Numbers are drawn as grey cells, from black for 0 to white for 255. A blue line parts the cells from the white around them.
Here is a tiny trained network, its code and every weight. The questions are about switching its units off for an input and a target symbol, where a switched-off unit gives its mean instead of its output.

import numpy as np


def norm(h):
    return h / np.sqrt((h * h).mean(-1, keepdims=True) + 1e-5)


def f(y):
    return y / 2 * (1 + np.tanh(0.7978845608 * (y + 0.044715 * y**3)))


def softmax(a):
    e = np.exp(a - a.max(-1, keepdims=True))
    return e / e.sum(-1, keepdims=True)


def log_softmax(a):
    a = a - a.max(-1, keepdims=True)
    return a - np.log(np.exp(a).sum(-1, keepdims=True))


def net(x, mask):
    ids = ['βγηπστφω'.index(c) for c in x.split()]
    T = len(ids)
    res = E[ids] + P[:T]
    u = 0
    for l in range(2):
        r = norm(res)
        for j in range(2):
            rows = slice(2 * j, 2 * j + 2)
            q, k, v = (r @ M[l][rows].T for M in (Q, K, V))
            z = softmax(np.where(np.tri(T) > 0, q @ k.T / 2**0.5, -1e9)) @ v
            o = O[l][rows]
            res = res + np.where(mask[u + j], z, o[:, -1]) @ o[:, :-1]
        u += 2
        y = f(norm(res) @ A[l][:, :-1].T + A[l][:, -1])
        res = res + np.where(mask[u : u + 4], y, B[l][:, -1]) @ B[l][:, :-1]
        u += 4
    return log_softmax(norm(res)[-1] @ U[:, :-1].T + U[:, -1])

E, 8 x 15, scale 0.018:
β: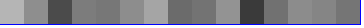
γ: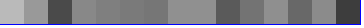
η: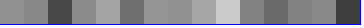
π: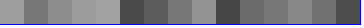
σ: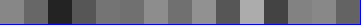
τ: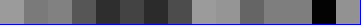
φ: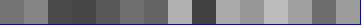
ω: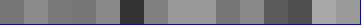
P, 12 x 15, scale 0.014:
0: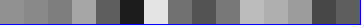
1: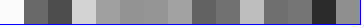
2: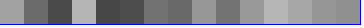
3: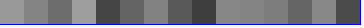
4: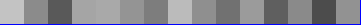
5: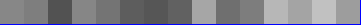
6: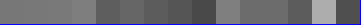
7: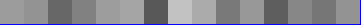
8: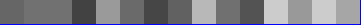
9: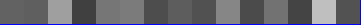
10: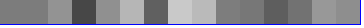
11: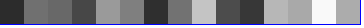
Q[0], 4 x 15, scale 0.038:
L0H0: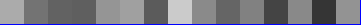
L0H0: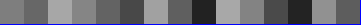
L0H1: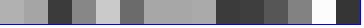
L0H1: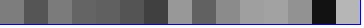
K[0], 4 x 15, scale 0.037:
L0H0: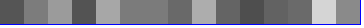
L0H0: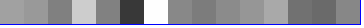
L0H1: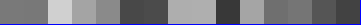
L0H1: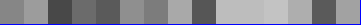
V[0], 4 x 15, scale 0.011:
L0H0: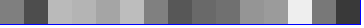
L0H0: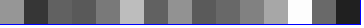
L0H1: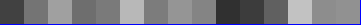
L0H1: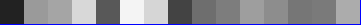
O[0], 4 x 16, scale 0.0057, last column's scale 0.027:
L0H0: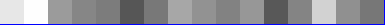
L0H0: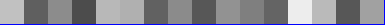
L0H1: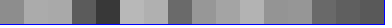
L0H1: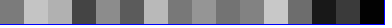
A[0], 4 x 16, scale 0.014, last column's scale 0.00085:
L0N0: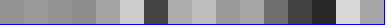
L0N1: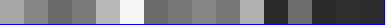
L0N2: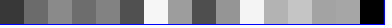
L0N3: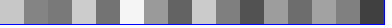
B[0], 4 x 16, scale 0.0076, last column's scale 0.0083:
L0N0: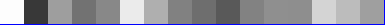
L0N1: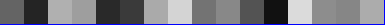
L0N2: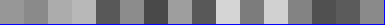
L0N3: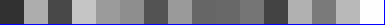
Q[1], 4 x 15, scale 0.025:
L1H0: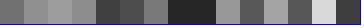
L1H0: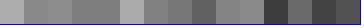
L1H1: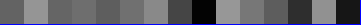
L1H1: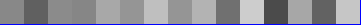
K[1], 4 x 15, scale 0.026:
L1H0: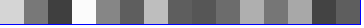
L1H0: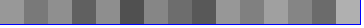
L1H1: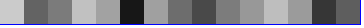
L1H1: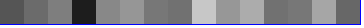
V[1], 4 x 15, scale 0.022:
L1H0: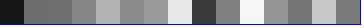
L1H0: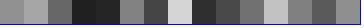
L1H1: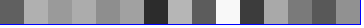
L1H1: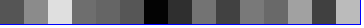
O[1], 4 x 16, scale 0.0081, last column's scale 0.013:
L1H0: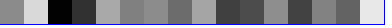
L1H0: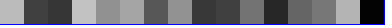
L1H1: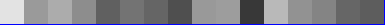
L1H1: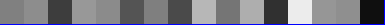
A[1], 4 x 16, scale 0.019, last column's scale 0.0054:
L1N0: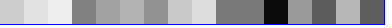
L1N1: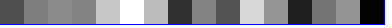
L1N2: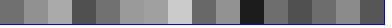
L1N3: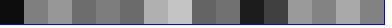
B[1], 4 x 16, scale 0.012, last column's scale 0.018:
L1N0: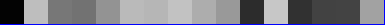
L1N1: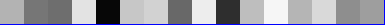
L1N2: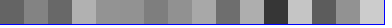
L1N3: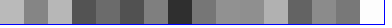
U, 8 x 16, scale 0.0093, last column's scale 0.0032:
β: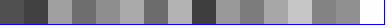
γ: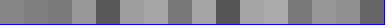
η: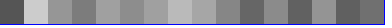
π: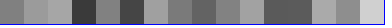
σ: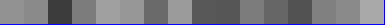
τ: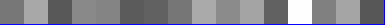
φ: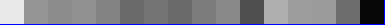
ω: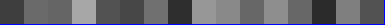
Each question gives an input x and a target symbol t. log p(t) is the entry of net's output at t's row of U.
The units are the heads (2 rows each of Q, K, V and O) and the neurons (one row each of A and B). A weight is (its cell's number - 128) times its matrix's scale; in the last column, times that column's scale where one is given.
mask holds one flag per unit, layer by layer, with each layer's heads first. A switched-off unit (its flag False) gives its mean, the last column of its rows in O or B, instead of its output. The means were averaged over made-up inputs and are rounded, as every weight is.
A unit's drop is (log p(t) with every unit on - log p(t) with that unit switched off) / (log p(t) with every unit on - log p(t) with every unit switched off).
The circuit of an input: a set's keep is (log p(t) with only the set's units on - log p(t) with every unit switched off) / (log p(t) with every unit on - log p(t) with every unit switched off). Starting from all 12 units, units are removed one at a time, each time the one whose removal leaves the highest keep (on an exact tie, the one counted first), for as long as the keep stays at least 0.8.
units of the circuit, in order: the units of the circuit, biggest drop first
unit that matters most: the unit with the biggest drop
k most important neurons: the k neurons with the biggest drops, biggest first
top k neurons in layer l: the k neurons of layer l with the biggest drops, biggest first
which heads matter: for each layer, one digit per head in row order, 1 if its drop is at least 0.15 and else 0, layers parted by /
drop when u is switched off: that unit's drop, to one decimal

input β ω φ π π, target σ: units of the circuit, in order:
(L1H0)
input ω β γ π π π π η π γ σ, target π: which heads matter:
00 / 00
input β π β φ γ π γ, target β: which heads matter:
01 / 10
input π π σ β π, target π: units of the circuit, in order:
(L1N3, L1H1)
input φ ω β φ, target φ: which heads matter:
00 / 01
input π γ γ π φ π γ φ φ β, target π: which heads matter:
00 / 01
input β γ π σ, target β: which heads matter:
01 / 10
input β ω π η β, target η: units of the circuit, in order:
(L0H0, L1N0)
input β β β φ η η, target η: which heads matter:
00 / 11
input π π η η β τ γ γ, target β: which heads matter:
00 / 10
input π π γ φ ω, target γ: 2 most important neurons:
(L1N1, L0N0)
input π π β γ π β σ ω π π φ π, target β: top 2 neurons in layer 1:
(L1N3, L1N1)
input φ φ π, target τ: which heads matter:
00 / 01
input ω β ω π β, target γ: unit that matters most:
L0H0
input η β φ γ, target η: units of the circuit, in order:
(L1H0, L1H1)
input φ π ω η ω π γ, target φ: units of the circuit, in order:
(L1H1, L0N2)
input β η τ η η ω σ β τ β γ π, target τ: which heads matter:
01 / 01
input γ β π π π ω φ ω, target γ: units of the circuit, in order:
(L1N1, L0H0)
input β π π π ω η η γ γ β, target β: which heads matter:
01 / 11
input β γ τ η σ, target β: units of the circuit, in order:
(L1H0)
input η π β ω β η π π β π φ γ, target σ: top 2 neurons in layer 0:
(L0N3, L0N1)
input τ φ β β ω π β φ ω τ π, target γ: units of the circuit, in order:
(L0H0, L1N1)
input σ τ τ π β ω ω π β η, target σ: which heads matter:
00 / 10
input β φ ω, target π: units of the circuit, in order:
(L1H1, L0N3, L1N3)
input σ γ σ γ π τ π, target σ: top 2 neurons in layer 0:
(L0N2, L0N3)
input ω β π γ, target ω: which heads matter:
10 / 01
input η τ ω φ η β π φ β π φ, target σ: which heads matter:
00 / 10
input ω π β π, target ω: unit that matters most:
L0H0
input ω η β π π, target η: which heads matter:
10 / 00
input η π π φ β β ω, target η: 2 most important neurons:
(L1N2, L1N3)
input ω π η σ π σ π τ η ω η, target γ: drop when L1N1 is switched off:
0.3
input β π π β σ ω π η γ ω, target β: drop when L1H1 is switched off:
0.2
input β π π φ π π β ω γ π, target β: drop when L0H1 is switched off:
0.4
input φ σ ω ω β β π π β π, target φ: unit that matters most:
L0N2
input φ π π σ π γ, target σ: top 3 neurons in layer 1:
(L1N3, L1N2, L1N1)
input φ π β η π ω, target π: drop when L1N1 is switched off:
0.2
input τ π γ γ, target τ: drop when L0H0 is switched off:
0.0
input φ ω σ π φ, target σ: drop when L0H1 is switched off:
0.1
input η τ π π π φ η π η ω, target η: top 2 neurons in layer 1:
(L1N2, L1N3)
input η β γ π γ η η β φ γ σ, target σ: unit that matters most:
L1H0
